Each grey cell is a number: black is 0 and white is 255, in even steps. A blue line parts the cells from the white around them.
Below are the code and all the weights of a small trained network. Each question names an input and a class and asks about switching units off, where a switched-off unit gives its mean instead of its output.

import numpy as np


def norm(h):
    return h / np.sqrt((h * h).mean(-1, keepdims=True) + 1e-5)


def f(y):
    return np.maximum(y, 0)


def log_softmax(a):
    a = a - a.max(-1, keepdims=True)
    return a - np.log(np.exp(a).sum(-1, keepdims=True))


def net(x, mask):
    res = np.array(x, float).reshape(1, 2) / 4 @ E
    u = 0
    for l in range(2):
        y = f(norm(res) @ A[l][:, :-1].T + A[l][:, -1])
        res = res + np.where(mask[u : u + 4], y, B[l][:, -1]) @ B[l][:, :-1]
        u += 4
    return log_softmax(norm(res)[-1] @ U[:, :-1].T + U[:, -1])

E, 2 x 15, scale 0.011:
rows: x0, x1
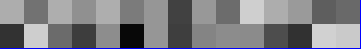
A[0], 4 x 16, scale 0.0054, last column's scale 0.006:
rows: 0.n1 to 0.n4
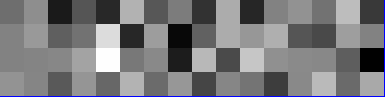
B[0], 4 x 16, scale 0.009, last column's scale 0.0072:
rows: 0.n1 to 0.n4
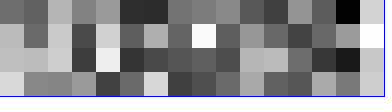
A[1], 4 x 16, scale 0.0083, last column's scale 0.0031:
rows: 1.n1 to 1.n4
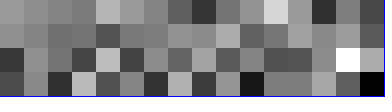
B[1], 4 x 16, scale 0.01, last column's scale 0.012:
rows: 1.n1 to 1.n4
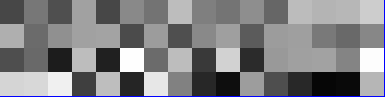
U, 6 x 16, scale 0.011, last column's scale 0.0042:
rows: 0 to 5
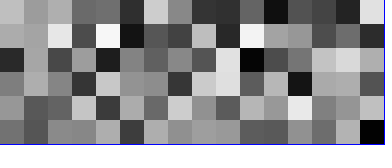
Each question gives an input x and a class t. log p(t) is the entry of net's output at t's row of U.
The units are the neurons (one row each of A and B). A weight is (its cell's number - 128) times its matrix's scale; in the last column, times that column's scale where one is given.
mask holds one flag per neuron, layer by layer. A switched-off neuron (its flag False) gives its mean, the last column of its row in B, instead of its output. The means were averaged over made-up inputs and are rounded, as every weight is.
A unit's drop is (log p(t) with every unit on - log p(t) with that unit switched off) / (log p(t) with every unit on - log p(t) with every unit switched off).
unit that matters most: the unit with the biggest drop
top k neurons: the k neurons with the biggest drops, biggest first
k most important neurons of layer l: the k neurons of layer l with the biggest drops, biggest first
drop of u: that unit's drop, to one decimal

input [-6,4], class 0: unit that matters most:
0.n2
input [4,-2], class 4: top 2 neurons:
1.n1; 0.n2
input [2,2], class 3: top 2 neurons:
0.n2; 1.n3
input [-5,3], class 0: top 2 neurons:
0.n2; 1.n4
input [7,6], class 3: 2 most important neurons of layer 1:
1.n3; 1.n4
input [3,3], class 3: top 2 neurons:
0.n2; 1.n3
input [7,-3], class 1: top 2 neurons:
1.n3; 0.n3
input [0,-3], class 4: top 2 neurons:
1.n4; 1.n3
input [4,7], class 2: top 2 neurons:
1.n3; 1.n4
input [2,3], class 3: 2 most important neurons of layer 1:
1.n1; 1.n3
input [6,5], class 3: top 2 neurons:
1.n3; 1.n4
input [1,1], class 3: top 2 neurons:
0.n2; 1.n3
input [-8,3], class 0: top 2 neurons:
1.n4; 0.n2
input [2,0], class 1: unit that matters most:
0.n3
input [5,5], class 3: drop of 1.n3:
0.6
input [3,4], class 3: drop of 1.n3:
0.2
